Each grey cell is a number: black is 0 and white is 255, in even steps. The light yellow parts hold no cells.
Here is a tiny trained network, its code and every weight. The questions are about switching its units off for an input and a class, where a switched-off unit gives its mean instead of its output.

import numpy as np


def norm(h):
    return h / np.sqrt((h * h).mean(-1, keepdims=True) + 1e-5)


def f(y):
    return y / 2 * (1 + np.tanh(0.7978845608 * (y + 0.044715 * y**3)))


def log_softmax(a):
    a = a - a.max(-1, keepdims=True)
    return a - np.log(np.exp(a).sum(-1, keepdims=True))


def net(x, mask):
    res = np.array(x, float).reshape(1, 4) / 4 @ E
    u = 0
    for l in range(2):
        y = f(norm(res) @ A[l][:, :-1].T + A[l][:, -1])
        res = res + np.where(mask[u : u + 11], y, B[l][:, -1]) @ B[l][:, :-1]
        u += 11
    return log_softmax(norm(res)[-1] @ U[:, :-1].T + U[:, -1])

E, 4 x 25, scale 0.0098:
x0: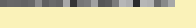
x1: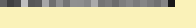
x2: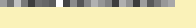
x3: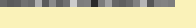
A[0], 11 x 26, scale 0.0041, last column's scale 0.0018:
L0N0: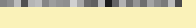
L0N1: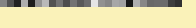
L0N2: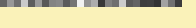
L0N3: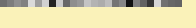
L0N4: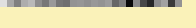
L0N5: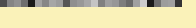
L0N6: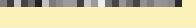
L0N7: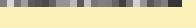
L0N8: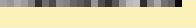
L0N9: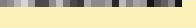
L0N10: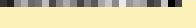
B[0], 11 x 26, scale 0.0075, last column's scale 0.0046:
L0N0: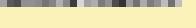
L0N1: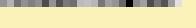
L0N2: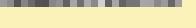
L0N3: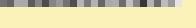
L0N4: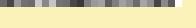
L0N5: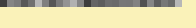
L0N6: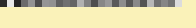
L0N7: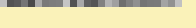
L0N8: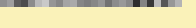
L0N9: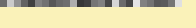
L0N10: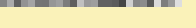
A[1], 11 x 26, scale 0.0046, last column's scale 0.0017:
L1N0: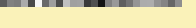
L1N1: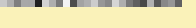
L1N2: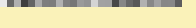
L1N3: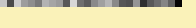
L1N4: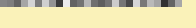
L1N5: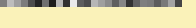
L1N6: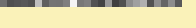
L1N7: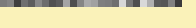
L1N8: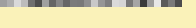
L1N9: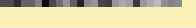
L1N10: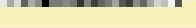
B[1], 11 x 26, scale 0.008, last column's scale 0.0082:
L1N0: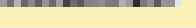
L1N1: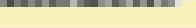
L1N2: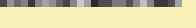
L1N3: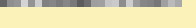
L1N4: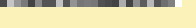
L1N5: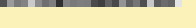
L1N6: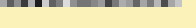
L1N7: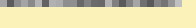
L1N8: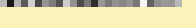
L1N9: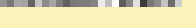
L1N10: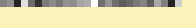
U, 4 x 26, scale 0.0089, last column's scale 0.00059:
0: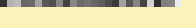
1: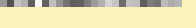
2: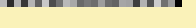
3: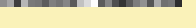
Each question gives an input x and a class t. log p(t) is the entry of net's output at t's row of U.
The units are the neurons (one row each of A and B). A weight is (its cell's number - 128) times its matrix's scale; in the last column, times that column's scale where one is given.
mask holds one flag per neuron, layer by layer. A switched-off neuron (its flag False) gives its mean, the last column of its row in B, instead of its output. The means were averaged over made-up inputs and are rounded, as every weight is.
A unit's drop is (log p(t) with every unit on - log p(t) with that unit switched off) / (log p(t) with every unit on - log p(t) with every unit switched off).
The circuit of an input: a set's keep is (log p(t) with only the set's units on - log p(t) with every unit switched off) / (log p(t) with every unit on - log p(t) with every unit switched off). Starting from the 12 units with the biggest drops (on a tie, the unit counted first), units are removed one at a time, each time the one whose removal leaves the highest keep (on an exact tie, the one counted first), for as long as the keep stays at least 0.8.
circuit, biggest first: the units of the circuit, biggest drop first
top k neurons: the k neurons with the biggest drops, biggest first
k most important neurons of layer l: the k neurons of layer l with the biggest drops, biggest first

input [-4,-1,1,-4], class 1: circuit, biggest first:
[L1N3]
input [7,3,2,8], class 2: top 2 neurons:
[L1N6, L0N3]
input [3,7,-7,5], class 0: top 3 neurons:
[L1N4, L1N10, L1N0]
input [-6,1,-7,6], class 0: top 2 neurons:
[L1N4, L1N9]
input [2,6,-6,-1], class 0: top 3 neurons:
[L1N4, L1N10, L0N0]
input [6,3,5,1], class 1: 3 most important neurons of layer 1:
[L1N9, L1N7, L1N4]
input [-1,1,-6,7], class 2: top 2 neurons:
[L1N6, L0N6]
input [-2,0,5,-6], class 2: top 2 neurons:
[L1N8, L1N4]
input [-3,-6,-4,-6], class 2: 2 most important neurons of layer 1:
[L1N1, L1N8]
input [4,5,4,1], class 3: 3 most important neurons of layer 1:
[L1N4, L1N0, L1N7]
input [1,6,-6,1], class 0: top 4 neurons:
[L1N4, L1N10, L0N0, L1N0]
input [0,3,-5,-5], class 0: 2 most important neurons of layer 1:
[L1N4, L1N6]
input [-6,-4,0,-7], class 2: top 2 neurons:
[L1N8, L1N1]
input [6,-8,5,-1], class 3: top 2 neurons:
[L1N10, L0N4]
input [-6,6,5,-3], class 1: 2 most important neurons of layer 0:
[L0N3, L0N9]
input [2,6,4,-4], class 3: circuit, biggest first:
[L0N1]
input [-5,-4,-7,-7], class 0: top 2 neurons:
[L1N4, L1N6]
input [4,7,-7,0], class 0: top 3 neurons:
[L1N4, L1N10, L0N0]
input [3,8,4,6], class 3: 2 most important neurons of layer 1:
[L1N8, L1N1]
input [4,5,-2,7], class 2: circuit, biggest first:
[L1N6]
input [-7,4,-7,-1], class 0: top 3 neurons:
[L1N4, L1N9, L1N7]
